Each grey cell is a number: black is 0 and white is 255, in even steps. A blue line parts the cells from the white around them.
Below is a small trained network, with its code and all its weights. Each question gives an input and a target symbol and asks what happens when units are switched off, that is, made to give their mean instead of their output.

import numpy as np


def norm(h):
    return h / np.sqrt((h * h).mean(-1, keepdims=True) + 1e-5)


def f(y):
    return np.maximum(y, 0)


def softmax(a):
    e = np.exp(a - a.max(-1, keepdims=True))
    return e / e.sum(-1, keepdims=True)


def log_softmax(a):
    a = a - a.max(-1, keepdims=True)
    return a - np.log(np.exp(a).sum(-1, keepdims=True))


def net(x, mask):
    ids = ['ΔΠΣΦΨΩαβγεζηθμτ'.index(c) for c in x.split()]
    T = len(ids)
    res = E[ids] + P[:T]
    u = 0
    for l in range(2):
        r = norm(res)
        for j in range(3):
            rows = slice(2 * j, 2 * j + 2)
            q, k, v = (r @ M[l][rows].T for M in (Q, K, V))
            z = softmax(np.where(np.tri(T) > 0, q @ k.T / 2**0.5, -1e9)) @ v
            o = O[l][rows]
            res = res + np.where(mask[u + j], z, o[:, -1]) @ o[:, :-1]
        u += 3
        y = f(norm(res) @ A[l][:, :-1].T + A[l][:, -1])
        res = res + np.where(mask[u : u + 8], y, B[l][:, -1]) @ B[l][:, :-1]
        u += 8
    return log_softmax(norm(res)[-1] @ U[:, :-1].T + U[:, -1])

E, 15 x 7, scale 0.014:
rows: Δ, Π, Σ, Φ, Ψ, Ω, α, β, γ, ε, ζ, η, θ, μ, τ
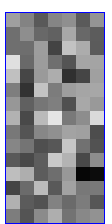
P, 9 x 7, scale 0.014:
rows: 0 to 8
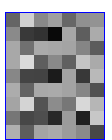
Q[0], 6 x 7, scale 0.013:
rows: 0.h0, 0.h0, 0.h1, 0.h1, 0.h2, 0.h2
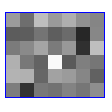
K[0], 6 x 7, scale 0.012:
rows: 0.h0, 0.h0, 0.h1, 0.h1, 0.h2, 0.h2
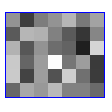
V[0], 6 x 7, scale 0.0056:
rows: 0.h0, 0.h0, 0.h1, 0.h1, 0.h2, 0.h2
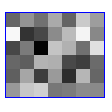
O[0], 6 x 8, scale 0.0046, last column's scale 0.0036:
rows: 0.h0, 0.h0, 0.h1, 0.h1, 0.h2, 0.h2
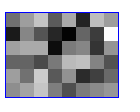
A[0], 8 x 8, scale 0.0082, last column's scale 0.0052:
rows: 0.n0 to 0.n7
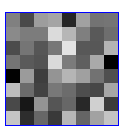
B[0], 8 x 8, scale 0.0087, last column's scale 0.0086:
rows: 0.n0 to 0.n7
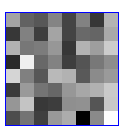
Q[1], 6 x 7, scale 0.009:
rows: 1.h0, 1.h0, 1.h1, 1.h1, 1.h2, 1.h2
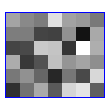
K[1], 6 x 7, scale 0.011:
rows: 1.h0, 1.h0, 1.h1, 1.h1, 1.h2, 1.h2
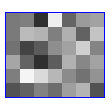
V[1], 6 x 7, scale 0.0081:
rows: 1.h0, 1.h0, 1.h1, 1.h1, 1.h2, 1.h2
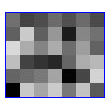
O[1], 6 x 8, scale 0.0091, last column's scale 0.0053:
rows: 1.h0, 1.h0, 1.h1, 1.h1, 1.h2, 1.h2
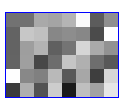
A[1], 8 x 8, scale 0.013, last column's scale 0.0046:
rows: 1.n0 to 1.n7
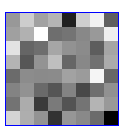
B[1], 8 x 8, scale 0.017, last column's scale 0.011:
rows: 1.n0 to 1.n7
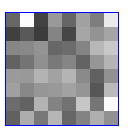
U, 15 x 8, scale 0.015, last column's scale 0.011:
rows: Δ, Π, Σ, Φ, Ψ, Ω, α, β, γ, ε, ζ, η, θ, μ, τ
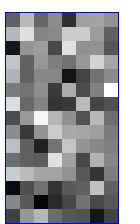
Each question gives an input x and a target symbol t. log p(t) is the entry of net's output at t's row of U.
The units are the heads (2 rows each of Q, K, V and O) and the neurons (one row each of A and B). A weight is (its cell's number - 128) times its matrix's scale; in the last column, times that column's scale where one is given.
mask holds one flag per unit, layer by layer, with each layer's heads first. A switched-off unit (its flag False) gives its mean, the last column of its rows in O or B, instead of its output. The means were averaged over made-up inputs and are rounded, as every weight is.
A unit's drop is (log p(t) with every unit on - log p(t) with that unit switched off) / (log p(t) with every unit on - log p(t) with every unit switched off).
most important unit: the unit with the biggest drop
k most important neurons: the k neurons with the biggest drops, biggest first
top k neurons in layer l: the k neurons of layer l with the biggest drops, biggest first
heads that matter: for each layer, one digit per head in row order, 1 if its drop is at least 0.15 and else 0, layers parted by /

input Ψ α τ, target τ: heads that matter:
000 / 101
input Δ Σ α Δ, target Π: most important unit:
0.h1
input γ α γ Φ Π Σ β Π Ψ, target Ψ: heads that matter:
010 / 001
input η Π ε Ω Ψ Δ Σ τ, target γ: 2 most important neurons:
(1.n0 1.n6)
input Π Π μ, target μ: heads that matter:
100 / 011
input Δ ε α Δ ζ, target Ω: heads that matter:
110 / 000
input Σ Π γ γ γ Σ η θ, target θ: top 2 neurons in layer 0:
(0.n7 0.n6)
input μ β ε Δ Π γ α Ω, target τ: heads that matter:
101 / 001
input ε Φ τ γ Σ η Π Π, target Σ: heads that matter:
010 / 001
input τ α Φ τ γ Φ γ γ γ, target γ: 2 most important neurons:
(1.n0 0.n6)
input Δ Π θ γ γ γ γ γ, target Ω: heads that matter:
110 / 000
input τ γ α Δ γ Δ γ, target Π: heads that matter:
001 / 111
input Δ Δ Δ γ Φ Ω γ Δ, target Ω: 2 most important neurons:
(0.n7 1.n0)
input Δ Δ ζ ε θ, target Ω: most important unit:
0.h0
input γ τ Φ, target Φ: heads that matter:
000 / 011
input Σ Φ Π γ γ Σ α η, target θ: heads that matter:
100 / 101
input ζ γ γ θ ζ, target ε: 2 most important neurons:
(0.n7 0.n6)
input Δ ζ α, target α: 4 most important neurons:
(0.n7 0.n0 1.n0 1.n2)
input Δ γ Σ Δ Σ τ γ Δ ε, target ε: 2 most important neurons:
(0.n2 1.n0)
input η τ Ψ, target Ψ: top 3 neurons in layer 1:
(1.n0 1.n6 1.n2)
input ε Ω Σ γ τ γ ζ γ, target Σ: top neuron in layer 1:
(1.n0)
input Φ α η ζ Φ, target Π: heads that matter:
000 / 011
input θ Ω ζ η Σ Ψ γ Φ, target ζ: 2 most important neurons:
(0.n7 1.n0)
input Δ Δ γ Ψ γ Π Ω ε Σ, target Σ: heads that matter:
000 / 001
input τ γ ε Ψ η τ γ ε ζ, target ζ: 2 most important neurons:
(1.n0 1.n6)
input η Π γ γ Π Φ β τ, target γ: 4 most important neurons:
(0.n7 1.n0 1.n6 0.n1)
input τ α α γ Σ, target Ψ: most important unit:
0.h0
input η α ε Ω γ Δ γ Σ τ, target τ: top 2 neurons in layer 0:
(0.n7 0.n3)
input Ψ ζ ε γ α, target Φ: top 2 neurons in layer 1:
(1.n0 1.n2)
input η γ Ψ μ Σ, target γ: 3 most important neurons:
(0.n7 1.n0 0.n1)
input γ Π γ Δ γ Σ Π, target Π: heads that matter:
001 / 010
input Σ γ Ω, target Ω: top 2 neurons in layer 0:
(0.n5 0.n2)
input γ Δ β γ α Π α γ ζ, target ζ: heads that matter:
010 / 001
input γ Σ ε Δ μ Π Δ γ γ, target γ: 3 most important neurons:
(1.n0 0.n6 0.n7)
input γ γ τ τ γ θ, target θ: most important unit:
1.n1
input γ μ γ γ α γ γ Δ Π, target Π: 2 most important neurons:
(0.n7 0.n2)
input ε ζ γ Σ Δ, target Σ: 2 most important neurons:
(0.n7 1.n0)
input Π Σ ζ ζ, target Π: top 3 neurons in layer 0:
(0.n7 0.n4 0.n2)
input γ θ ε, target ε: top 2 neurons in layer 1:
(1.n0 1.n6)
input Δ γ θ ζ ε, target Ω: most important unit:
0.h0
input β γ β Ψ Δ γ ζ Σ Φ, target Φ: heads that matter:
000 / 001
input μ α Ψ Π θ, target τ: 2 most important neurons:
(0.n7 0.n6)
